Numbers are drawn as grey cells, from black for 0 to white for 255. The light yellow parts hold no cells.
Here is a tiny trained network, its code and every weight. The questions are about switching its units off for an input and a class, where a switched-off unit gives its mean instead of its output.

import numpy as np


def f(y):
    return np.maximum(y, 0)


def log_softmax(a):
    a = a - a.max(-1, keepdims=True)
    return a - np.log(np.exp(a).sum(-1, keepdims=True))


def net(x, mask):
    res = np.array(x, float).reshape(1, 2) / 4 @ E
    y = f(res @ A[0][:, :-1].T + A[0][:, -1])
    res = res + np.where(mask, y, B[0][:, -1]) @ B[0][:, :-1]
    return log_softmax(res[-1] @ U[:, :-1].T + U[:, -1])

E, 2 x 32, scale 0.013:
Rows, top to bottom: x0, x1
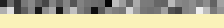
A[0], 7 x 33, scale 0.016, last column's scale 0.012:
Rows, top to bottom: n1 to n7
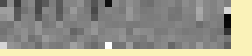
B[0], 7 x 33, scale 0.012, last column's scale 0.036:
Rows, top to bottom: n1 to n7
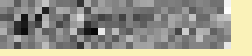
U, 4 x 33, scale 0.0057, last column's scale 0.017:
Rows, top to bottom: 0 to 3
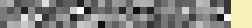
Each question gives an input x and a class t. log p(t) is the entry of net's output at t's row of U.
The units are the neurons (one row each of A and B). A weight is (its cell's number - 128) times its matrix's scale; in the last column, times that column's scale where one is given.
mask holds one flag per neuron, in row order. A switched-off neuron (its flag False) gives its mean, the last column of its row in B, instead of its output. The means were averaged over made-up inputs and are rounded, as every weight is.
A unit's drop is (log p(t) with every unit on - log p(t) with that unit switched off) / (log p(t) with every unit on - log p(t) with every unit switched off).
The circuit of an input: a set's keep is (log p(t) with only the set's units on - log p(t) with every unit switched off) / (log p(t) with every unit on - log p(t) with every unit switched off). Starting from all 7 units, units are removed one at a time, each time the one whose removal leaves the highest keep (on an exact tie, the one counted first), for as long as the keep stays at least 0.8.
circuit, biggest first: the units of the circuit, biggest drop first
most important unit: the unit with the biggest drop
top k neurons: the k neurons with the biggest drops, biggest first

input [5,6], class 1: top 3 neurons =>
[n3; n2; n7]
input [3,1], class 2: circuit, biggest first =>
[n7; n3]
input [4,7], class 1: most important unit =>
n3
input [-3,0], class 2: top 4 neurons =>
[n3; n1; n4; n5]
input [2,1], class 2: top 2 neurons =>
[n7; n3]
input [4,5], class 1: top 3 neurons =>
[n3; n7; n2]
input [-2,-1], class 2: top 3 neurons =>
[n3; n1; n7]
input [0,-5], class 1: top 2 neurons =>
[n1; n7]
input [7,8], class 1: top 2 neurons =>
[n3; n2]
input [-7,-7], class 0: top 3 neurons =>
[n3; n2; n4]
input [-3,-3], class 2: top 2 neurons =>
[n3; n1]
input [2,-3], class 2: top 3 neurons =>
[n3; n7; n1]
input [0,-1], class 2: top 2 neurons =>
[n3; n7]
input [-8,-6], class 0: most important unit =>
n2
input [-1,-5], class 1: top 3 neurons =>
[n1; n7; n4]
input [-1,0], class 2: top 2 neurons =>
[n3; n1]
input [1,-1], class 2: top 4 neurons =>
[n3; n7; n1; n4]
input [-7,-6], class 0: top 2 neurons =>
[n2; n3]
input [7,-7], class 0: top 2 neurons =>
[n3; n2]
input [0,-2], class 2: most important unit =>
n3
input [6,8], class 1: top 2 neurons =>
[n3; n2]
